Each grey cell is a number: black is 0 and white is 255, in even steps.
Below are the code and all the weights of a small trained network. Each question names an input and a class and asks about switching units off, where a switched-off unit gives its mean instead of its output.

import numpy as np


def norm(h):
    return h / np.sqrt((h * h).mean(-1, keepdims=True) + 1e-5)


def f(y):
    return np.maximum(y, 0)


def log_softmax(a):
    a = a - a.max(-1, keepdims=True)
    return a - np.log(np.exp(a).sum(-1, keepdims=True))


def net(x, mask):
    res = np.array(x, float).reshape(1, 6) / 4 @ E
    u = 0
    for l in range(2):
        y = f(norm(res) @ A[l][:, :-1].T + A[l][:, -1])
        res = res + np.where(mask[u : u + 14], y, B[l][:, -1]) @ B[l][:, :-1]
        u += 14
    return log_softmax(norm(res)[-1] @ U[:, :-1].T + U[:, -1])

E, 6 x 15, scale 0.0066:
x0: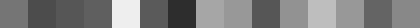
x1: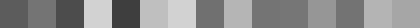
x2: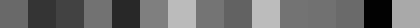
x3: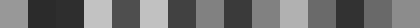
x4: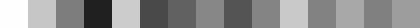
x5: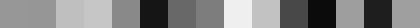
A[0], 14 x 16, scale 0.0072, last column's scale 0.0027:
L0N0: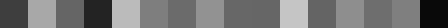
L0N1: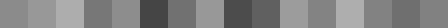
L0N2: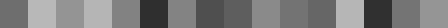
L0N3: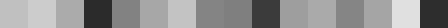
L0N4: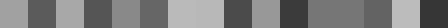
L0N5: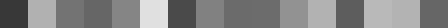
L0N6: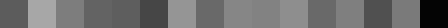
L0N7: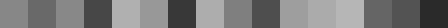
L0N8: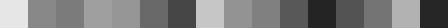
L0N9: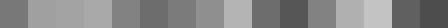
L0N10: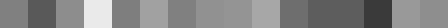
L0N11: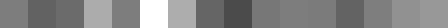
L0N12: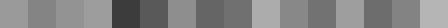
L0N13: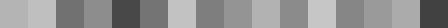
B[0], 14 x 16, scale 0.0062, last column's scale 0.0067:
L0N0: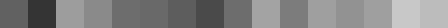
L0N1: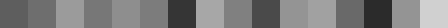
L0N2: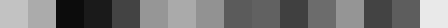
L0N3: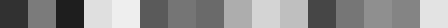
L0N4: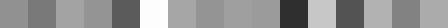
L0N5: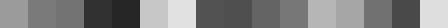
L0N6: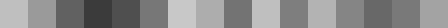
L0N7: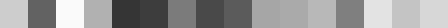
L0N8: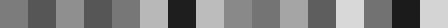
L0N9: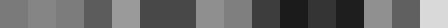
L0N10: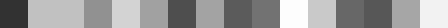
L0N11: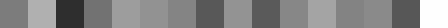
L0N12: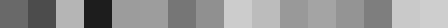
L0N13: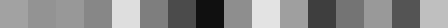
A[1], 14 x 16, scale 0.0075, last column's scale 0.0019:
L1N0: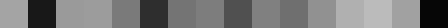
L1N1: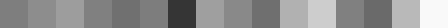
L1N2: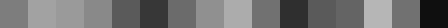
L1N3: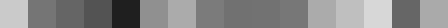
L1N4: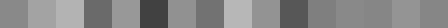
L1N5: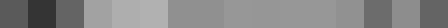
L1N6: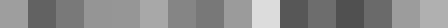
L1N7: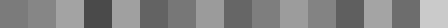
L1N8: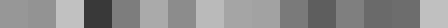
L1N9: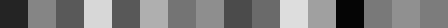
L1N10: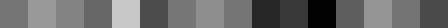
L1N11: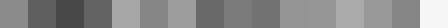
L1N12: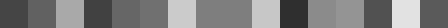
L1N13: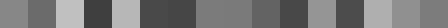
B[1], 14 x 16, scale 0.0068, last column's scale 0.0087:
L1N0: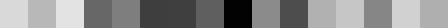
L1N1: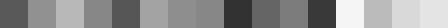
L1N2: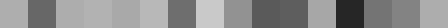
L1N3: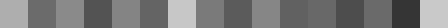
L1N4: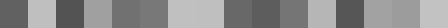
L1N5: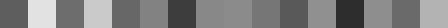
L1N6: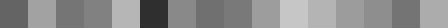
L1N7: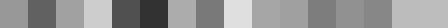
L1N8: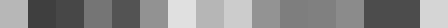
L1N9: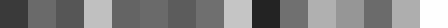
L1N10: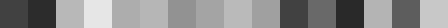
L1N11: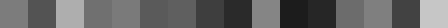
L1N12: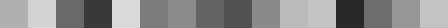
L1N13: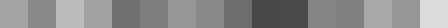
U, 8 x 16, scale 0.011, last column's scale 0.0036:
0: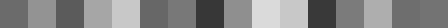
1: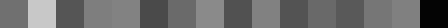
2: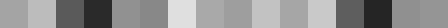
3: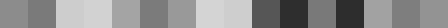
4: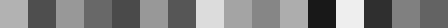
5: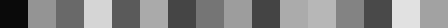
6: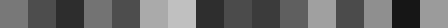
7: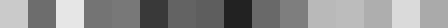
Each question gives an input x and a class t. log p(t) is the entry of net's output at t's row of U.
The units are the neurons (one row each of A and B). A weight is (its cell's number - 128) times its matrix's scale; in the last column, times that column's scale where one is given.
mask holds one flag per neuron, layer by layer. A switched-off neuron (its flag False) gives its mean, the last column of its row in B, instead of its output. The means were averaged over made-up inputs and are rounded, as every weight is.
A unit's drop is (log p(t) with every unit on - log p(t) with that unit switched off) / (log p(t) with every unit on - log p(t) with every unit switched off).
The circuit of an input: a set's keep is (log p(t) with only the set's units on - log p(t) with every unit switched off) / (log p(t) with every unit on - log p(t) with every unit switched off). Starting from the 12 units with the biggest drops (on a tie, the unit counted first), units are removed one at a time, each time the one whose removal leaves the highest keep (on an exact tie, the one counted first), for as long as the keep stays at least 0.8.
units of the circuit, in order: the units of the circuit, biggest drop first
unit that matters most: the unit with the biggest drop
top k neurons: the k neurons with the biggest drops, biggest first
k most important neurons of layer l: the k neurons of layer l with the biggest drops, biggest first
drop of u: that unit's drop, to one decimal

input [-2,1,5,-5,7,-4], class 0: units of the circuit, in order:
L0N3
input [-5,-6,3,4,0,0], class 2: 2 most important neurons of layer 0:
L0N12; L0N4
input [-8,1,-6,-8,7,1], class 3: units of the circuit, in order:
L0N9; L1N10
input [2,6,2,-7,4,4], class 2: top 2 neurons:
L0N6; L0N2
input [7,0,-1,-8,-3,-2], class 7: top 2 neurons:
L0N7; L1N0
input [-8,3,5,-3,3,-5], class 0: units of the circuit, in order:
L0N13; L0N3
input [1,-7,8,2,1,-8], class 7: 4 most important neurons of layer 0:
L0N7; L0N0; L0N2; L0N3
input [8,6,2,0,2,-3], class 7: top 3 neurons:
L0N7; L1N0; L0N2
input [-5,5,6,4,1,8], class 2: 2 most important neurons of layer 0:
L0N12; L0N2
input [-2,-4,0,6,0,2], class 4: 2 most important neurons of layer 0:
L0N8; L0N3
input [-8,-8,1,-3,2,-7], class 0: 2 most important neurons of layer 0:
L0N3; L0N10
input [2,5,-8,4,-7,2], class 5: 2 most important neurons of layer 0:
L0N10; L0N5
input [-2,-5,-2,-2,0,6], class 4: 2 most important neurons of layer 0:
L0N8; L0N2
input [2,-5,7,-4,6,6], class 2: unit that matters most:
L1N12
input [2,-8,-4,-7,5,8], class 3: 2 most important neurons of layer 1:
L1N10; L1N4
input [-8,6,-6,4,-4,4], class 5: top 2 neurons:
L0N10; L1N9
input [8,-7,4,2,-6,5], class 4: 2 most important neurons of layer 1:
L1N9; L1N4
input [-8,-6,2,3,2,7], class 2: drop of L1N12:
0.2
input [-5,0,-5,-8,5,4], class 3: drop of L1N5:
0.0
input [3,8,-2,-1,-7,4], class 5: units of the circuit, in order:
L0N10
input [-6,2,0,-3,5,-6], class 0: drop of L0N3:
0.5
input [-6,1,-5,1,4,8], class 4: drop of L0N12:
0.2
